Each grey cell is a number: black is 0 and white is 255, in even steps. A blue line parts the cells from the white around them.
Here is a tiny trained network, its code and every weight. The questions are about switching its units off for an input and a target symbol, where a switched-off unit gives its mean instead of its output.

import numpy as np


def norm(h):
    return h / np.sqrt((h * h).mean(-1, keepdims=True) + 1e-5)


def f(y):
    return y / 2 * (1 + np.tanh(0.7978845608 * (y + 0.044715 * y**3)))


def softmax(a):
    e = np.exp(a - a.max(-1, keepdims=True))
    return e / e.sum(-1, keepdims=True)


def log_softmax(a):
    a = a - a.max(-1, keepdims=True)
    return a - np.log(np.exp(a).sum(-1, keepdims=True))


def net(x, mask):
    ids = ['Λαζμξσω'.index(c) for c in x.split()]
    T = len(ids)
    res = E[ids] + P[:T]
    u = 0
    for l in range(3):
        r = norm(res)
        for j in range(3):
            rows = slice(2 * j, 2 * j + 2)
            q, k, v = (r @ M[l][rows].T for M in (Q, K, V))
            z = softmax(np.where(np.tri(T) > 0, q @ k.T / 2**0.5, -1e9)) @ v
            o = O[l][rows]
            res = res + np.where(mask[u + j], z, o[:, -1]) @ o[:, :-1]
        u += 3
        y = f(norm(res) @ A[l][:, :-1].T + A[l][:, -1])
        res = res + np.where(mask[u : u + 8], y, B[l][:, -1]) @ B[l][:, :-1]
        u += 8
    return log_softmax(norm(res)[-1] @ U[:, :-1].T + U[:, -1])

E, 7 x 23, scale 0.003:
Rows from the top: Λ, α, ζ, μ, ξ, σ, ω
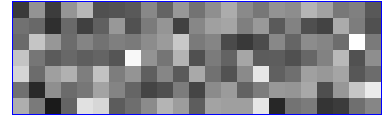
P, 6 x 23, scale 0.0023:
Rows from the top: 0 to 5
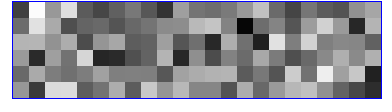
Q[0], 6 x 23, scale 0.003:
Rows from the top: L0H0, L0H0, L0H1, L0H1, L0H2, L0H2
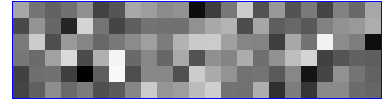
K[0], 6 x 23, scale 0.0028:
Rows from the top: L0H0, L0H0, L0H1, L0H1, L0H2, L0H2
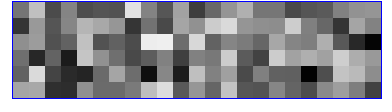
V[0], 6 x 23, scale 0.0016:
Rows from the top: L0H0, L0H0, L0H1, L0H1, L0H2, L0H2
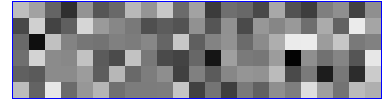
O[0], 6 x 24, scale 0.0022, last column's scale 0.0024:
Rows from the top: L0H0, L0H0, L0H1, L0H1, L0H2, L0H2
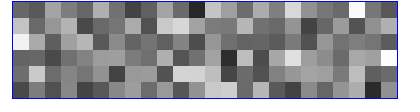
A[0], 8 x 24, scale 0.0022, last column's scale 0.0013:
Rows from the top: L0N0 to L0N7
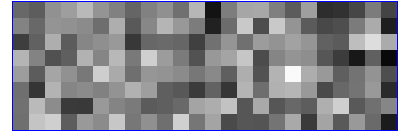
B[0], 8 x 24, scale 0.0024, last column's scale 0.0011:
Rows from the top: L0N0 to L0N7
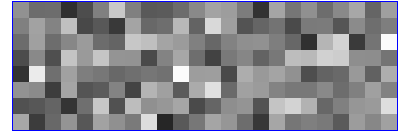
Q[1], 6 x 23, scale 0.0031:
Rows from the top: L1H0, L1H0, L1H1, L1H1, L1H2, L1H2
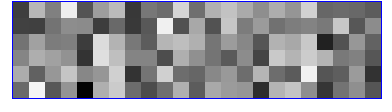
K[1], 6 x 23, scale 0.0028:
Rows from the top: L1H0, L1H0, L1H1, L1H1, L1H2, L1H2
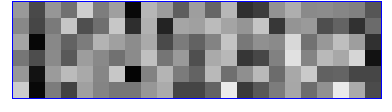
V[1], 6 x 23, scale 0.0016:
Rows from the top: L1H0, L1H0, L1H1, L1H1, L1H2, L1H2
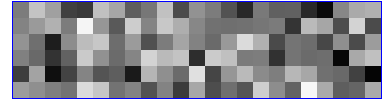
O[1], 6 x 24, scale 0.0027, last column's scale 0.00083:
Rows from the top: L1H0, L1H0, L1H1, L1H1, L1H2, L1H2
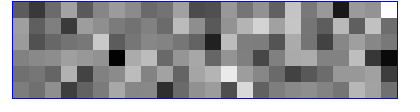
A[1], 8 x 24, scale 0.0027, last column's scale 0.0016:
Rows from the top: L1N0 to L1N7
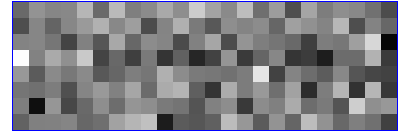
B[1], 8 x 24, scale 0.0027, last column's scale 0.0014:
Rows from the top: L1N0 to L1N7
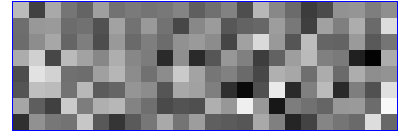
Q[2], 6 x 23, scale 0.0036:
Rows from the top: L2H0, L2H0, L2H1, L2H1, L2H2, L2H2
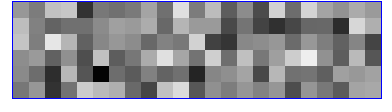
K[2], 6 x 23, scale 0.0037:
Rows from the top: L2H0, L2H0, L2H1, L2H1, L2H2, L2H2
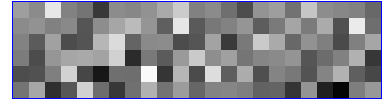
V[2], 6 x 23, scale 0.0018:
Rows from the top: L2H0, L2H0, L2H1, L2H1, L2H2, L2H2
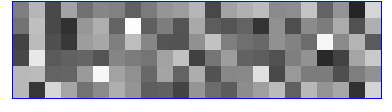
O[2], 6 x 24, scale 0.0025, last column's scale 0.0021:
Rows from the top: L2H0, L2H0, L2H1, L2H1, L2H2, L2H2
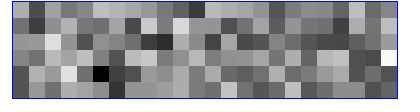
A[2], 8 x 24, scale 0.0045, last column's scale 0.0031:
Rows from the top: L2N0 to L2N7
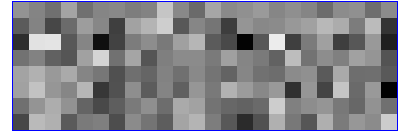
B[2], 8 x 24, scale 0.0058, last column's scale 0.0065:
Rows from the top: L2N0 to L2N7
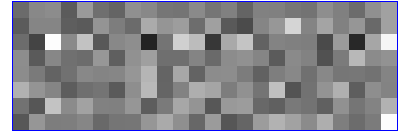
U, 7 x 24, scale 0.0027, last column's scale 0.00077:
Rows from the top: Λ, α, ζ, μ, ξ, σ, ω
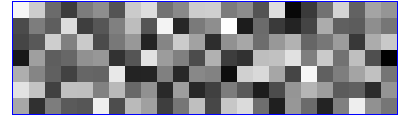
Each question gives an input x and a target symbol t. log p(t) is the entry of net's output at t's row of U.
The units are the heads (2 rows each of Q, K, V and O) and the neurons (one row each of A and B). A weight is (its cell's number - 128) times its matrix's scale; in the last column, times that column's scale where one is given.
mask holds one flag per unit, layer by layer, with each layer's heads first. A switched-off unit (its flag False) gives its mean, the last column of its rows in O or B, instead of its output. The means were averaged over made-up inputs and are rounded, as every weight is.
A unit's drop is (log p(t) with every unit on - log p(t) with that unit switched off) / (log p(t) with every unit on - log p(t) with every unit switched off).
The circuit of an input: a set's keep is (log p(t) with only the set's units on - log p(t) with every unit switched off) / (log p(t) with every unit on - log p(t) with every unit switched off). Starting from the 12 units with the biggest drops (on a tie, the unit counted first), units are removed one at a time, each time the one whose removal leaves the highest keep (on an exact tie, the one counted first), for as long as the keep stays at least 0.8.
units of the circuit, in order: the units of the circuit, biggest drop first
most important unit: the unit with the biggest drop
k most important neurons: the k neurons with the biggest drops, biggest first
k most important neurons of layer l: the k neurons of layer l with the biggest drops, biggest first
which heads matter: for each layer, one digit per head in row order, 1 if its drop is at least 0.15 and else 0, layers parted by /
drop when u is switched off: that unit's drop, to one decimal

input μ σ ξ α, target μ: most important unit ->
L0H1
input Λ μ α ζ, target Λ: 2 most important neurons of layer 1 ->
[L1N5; L1N1]
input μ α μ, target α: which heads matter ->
010 / 001 / 010
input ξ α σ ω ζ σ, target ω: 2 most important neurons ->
[L2N7; L0N4]
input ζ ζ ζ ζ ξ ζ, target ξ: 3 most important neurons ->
[L2N2; L2N6; L2N7]
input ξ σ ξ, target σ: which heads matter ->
010 / 000 / 001
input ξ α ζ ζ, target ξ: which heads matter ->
000 / 001 / 000
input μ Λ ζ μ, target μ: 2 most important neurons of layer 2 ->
[L2N1; L2N2]
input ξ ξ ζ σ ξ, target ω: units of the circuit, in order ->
[L2N3; L2N7; L2N2]
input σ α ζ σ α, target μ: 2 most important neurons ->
[L1N5; L1N6]
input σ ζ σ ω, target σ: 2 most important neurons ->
[L1N3; L2N2]
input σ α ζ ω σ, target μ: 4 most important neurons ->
[L1N5; L1N6; L0N2; L2N2]
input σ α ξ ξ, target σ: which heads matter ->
000 / 000 / 001
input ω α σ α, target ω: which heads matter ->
000 / 010 / 000
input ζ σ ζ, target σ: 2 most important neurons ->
[L1N5; L2N2]
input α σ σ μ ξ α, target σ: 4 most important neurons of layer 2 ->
[L2N2; L2N7; L2N1; L2N3]
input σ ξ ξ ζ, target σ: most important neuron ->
[L1N3]
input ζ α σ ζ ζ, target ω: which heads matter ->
000 / 100 / 000
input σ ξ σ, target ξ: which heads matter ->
001 / 011 / 000
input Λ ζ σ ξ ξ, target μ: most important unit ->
L0N2
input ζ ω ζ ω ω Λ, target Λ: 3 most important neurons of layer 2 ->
[L2N5; L2N2; L2N6]
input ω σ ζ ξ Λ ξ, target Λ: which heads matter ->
011 / 111 / 111
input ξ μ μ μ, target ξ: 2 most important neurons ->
[L2N2; L1N2]
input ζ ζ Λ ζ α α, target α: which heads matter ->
000 / 001 / 000
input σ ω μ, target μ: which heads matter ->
100 / 000 / 000
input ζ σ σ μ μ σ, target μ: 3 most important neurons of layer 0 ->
[L0N4; L0N2; L0N5]
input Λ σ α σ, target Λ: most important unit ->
L2N5
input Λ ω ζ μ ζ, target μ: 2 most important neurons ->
[L1N6; L1N5]
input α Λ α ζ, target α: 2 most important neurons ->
[L2N2; L2N7]
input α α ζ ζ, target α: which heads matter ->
000 / 100 / 000
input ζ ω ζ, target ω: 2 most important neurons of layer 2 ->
[L2N7; L2N2]
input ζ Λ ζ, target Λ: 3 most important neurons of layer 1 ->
[L1N5; L1N4; L1N1]
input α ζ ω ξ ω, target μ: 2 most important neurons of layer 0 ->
[L0N2; L0N7]
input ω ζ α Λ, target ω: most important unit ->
L1H1
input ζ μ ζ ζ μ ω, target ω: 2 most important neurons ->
[L2N7; L2N3]
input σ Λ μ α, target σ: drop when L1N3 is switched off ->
0.2
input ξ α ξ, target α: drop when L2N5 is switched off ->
0.1
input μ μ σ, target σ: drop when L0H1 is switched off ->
1.2
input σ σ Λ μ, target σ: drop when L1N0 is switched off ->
0.0
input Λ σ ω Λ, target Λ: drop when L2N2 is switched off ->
0.1
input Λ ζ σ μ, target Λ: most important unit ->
L1H0
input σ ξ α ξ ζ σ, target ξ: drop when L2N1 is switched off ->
0.2
